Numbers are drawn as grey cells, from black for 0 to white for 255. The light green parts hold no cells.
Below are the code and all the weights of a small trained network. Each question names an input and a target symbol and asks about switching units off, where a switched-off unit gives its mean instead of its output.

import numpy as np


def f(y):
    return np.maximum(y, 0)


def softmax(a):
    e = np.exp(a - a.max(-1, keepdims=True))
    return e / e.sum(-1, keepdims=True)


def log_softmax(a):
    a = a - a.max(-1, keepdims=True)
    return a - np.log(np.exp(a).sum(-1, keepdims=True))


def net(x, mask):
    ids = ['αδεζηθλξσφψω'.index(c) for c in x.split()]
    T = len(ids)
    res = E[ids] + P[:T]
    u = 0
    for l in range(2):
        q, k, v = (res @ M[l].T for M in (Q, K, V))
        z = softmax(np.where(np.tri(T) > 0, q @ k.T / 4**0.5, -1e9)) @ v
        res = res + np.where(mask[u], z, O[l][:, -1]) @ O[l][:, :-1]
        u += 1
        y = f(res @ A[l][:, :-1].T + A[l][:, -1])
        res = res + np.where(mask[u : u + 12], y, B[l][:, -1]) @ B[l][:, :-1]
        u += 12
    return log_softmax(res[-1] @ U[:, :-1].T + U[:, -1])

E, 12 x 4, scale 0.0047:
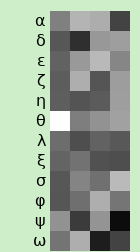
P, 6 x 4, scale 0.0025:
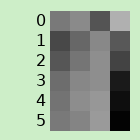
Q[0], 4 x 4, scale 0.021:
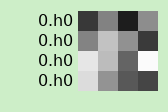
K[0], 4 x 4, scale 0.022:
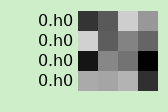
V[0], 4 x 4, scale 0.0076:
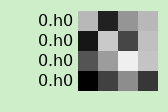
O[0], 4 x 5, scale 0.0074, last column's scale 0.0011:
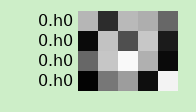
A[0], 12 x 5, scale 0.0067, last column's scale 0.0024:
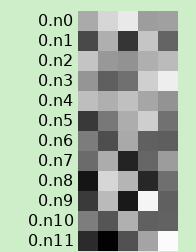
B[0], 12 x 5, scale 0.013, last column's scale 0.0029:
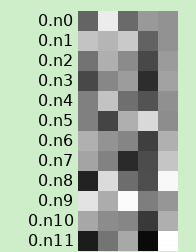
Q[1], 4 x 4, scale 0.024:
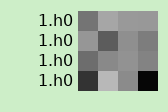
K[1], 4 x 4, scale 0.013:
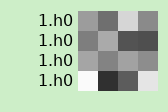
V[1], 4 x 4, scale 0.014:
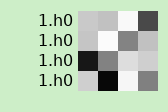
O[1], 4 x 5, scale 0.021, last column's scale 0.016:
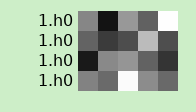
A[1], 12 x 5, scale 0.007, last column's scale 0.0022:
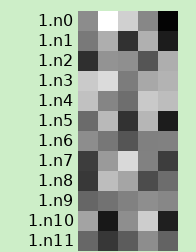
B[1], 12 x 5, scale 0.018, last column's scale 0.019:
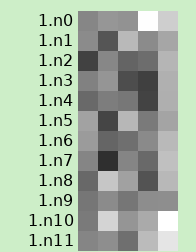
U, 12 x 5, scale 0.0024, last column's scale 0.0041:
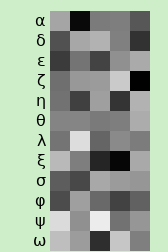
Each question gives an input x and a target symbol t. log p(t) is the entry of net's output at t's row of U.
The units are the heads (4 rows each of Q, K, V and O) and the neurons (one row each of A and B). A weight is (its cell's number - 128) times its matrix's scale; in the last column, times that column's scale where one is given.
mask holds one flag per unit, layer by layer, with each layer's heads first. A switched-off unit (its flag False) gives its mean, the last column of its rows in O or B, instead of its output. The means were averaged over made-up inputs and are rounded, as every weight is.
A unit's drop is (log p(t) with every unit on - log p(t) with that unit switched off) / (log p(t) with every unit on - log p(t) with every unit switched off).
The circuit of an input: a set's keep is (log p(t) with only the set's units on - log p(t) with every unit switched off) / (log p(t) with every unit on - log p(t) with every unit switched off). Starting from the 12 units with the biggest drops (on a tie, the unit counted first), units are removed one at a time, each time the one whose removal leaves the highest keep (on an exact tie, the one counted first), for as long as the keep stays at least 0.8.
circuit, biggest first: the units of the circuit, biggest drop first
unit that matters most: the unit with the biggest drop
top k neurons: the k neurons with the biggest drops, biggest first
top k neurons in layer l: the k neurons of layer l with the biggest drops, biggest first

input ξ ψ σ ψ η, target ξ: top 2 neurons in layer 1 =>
[1.n0; 1.n10]
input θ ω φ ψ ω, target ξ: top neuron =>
[0.n3]
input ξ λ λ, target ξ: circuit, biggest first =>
[1.h0; 1.n0; 1.n10]
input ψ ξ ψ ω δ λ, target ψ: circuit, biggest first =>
[0.n8; 1.h0; 0.h0]
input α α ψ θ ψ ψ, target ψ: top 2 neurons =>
[0.n8; 1.n10]
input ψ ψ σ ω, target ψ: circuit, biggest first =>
[0.n8; 1.h0; 0.h0]
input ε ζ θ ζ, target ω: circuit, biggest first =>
[1.h0; 0.h0; 0.n11; 0.n0]
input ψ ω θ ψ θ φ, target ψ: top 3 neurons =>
[0.n8; 0.n7; 1.n2]
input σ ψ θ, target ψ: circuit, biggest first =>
[0.h0; 1.h0; 0.n8; 1.n2]
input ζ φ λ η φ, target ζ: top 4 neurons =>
[0.n9; 1.n10; 0.n1; 1.n11]
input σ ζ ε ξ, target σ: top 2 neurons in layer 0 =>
[0.n9; 0.n8]
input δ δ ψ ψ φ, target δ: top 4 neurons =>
[0.n8; 1.n0; 1.n8; 1.n2]
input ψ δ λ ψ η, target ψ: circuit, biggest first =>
[1.h0; 0.h0; 0.n8]
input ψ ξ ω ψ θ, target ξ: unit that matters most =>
0.n11
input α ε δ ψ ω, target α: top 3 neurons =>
[0.n11; 1.n5; 1.n1]
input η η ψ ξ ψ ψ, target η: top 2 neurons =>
[0.n8; 0.n9]
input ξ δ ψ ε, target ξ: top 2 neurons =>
[0.n8; 0.n7]
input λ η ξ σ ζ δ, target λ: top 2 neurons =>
[0.n8; 1.n0]
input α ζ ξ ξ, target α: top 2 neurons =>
[0.n11; 1.n5]
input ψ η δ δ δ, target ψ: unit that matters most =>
1.h0
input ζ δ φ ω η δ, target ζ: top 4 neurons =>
[0.n9; 1.n10; 0.n1; 1.n11]
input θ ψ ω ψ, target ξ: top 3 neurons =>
[0.n3; 0.n2; 0.n4]
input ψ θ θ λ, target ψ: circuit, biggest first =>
[0.h0; 0.n8; 1.h0]
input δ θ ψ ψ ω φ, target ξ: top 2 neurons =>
[0.n11; 0.n3]
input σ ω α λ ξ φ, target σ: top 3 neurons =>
[0.n9; 0.n8; 0.n1]
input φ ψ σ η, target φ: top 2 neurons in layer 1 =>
[1.n8; 1.n2]
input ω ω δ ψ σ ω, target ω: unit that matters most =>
0.n9
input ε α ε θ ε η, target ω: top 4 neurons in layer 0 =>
[0.n11; 0.n0; 0.n8; 0.n4]
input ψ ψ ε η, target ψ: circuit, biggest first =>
[1.h0; 0.n8; 0.h0]
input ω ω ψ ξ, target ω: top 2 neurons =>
[0.n9; 0.n1]
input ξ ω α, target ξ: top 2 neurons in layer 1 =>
[1.n0; 1.n10]
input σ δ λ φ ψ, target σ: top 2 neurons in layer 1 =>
[1.n10; 1.n7]
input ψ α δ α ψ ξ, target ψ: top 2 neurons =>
[0.n8; 1.n0]
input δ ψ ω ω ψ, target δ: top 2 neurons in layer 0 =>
[0.n8; 0.n5]
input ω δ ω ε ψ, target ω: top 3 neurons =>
[0.n9; 0.n1; 1.n10]
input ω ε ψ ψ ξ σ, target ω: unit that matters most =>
0.n9
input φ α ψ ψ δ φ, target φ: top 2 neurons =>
[0.n8; 1.n8]
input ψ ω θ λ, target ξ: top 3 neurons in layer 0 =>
[0.n11; 0.n9; 0.n5]
